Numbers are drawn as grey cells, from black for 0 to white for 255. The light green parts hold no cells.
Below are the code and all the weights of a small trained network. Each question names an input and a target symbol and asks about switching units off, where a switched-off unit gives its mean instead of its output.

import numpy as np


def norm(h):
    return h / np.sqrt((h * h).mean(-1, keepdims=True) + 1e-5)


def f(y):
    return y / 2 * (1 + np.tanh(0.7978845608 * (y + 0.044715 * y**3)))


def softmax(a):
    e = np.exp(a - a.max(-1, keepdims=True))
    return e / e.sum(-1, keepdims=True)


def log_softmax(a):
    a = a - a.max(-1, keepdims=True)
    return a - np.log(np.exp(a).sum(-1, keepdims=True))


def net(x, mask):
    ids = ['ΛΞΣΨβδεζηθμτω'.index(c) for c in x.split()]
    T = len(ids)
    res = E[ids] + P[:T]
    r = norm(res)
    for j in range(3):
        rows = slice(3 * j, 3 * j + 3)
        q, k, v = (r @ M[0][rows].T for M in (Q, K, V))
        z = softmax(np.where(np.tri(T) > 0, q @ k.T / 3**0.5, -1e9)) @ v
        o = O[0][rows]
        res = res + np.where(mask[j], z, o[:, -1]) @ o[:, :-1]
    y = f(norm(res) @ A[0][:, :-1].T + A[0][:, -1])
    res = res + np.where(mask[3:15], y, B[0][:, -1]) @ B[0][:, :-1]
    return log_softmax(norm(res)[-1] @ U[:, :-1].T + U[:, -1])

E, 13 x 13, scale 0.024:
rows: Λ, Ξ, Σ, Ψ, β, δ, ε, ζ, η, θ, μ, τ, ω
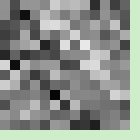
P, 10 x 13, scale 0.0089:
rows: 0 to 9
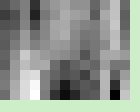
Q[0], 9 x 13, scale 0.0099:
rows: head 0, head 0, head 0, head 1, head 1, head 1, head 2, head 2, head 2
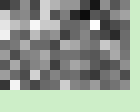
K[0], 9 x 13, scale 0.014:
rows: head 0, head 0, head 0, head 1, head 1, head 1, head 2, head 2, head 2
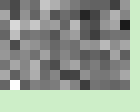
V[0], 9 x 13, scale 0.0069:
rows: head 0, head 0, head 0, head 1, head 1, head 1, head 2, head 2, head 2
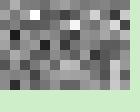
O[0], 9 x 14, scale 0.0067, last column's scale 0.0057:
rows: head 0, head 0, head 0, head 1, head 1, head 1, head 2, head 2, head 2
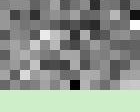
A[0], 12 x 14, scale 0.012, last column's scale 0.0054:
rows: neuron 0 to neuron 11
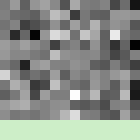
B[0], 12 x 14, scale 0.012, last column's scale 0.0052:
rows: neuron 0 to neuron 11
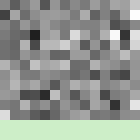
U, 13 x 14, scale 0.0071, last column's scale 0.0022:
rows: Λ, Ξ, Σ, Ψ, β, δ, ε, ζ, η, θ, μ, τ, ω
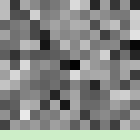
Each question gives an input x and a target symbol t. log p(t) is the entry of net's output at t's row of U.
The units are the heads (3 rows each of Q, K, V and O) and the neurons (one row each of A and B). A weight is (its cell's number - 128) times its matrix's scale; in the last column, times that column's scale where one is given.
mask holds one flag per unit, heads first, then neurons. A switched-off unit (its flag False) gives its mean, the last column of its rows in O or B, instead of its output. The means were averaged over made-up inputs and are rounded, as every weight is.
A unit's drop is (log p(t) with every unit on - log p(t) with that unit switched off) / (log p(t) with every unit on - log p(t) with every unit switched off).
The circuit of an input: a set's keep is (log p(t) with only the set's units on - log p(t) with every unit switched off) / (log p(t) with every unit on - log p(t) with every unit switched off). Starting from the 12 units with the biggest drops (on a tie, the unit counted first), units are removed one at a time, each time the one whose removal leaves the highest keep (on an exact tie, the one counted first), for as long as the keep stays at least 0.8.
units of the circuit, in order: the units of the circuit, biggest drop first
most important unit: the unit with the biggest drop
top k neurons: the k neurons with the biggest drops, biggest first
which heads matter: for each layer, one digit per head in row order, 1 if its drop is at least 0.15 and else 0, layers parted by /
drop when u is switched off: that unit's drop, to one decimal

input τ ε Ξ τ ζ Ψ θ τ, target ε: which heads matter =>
001
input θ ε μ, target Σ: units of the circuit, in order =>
[head 2; neuron 3]
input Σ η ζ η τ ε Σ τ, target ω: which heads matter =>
001
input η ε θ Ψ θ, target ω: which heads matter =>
011
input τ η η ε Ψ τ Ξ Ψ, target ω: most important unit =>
head 1
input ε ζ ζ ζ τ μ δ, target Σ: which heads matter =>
110
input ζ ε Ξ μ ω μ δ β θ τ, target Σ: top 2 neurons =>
[neuron 3; neuron 1]
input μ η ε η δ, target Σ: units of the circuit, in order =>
[head 1; neuron 3]
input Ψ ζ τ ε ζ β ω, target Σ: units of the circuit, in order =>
[head 2; neuron 3; head 0]
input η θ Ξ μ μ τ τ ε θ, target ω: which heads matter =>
010
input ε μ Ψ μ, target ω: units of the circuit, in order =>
[head 2; neuron 1]
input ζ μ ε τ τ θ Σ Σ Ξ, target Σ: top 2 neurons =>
[neuron 3; neuron 10]
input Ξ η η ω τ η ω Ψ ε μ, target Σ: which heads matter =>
101
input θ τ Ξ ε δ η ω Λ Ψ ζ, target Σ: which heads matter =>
111
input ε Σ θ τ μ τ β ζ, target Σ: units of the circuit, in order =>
[head 1; neuron 3; head 0]
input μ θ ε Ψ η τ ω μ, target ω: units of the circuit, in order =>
[head 2]
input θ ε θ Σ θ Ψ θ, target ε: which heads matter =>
011
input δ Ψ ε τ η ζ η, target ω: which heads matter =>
001
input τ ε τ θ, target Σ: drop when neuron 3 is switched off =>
0.5
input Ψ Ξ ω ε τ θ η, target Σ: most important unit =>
head 2
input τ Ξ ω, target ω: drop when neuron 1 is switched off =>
0.2
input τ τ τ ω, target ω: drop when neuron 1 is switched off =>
0.3
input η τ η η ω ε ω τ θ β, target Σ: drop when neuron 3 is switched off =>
0.3
